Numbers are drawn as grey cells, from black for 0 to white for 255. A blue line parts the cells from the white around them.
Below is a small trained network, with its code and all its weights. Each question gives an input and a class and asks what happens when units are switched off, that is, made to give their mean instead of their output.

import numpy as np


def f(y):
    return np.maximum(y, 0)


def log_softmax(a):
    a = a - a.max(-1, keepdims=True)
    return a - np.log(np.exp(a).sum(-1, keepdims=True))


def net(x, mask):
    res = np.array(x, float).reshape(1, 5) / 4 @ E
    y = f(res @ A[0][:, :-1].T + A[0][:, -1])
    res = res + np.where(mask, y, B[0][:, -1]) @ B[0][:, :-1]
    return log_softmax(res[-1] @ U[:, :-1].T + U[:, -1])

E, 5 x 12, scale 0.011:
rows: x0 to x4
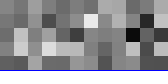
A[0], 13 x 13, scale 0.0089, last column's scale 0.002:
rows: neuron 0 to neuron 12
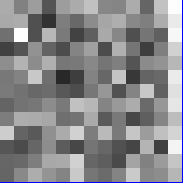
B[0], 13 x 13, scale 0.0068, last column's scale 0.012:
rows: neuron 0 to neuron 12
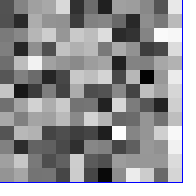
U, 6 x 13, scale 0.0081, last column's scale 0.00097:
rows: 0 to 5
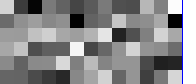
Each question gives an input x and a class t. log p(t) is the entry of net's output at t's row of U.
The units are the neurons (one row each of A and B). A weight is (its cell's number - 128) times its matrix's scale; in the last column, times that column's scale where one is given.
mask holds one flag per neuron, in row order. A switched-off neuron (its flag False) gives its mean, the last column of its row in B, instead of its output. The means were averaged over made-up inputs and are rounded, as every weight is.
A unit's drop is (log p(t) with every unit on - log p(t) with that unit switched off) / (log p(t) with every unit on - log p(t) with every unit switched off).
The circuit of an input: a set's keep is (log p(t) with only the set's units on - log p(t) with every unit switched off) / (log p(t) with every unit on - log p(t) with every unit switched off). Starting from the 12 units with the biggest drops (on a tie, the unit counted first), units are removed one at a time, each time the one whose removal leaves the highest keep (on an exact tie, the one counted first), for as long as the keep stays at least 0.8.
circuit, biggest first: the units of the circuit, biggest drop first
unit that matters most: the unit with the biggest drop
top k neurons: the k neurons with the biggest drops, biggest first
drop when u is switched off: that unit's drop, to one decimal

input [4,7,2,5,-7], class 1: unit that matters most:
neuron 0
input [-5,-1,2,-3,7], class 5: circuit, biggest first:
[neuron 5; neuron 0]
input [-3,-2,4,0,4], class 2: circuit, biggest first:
[neuron 2; neuron 9]
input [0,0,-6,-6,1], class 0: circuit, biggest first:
[neuron 6; neuron 5]
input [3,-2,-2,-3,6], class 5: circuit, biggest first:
[neuron 0; neuron 7]
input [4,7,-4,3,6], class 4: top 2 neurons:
[neuron 3; neuron 7]
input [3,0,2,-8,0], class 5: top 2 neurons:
[neuron 5; neuron 0]
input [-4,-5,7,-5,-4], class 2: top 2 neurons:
[neuron 2; neuron 4]
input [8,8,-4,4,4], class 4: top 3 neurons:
[neuron 3; neuron 7; neuron 10]
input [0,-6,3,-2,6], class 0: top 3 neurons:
[neuron 10; neuron 6; neuron 3]
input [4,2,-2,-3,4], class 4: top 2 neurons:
[neuron 3; neuron 10]
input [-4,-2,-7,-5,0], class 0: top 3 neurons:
[neuron 6; neuron 5; neuron 7]
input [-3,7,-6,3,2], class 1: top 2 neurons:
[neuron 0; neuron 9]
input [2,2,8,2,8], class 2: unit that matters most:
neuron 8
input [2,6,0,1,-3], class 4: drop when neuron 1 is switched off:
-0.1
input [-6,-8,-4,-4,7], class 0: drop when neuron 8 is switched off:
0.0
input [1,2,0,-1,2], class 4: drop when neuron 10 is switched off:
0.2
